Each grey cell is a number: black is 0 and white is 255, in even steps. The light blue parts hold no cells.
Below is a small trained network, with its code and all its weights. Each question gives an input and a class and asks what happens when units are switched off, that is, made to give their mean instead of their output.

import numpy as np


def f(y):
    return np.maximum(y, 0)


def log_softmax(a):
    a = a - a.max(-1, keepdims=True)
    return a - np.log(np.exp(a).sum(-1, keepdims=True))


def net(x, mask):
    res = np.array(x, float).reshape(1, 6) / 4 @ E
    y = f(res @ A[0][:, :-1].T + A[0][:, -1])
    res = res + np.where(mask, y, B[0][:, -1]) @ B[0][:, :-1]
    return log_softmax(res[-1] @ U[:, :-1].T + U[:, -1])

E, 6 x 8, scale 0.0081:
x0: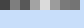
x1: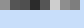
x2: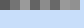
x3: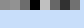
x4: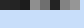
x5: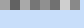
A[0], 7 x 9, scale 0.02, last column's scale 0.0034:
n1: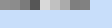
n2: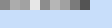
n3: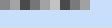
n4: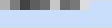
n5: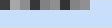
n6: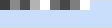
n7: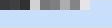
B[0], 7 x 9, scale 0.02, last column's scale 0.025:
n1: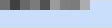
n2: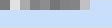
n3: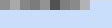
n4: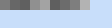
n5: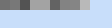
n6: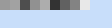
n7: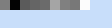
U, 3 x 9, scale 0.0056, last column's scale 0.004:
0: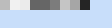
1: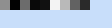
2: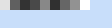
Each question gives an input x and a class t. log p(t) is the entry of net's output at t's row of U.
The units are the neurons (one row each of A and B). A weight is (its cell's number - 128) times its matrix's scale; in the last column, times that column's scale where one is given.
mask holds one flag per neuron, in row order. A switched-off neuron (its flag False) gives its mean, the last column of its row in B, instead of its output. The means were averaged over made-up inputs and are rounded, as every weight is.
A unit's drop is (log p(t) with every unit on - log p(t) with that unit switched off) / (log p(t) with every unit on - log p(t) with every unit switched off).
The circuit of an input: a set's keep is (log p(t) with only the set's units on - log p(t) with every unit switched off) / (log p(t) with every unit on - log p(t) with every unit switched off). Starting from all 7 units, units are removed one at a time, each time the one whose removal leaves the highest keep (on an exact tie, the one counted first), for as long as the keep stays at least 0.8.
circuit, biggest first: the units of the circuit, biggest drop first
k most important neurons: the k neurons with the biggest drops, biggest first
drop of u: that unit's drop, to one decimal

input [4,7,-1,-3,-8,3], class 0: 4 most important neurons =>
(n7; n2; n6; n5)
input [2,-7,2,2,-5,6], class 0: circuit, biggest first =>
(n7; n2)
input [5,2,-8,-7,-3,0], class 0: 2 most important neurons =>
(n2; n6)
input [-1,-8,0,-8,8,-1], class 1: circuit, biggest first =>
(n7)
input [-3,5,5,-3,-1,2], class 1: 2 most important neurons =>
(n6; n2)
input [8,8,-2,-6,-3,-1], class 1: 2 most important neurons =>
(n6; n1)
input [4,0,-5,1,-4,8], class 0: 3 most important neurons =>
(n7; n2; n6)
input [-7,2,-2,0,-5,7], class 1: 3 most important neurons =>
(n6; n3; n5)
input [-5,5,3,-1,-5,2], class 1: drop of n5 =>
0.2
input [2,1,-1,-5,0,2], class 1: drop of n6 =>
0.4
